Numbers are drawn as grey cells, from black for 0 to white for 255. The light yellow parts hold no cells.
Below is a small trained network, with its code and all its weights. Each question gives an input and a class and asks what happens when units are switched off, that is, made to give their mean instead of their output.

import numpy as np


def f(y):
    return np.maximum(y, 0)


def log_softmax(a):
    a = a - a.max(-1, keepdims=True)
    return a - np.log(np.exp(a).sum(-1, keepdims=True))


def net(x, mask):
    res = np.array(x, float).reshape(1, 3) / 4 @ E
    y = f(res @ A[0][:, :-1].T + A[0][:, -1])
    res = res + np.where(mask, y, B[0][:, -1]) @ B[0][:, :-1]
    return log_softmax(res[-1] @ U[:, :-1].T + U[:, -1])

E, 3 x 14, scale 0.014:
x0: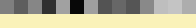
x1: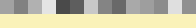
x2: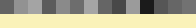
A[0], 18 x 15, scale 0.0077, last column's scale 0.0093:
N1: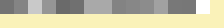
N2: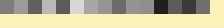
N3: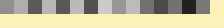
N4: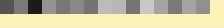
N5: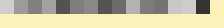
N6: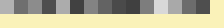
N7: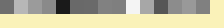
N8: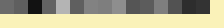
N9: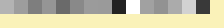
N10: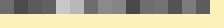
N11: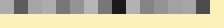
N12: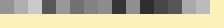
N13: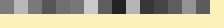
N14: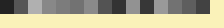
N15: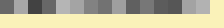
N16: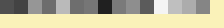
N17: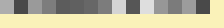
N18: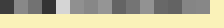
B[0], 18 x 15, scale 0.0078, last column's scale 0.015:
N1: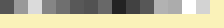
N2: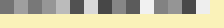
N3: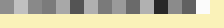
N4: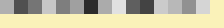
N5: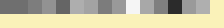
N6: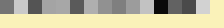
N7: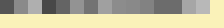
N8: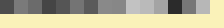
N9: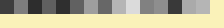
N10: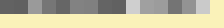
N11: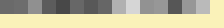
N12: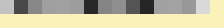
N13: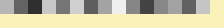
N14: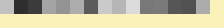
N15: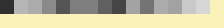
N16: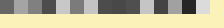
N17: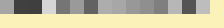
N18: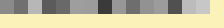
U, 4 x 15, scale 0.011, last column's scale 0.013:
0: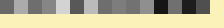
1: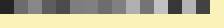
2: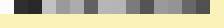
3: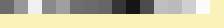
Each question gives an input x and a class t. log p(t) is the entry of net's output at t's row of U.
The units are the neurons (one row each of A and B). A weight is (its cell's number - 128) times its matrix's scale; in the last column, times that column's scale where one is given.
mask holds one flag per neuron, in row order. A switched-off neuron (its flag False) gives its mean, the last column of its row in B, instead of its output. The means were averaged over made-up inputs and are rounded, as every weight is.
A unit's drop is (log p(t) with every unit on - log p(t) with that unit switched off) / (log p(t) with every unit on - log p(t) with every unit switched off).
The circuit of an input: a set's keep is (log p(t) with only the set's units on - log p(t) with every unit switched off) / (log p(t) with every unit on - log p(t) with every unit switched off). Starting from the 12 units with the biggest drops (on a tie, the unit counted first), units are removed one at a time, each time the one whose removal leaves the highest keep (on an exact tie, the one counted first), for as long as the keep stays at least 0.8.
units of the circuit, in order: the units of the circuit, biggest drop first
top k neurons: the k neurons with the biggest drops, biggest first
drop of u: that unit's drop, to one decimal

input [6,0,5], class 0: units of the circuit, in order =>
[N6]
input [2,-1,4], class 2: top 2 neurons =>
[N13, N14]
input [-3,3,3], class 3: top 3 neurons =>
[N6, N1, N16]
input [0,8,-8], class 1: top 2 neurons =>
[N9, N1]
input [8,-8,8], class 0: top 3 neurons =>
[N16, N6, N4]
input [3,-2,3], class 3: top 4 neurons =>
[N3, N2, N12, N17]
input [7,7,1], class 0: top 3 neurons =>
[N16, N6, N15]
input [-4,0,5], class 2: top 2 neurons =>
[N13, N12]
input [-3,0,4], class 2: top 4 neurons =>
[N13, N16, N12, N6]
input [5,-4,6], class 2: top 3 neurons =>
[N12, N13, N14]
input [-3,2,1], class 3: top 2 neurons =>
[N6, N16]
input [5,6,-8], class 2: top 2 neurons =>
[N17, N4]
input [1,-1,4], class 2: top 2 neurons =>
[N13, N14]
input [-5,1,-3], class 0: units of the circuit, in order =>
[N3]
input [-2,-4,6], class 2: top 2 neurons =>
[N13, N12]
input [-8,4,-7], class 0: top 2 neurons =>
[N3, N2]
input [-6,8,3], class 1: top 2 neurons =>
[N9, N11]
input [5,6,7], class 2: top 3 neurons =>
[N13, N14, N12]
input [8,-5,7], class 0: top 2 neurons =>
[N16, N6]
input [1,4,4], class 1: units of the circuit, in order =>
[N11]
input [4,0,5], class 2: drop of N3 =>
0.2
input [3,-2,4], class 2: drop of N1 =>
0.2
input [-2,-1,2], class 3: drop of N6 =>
0.1
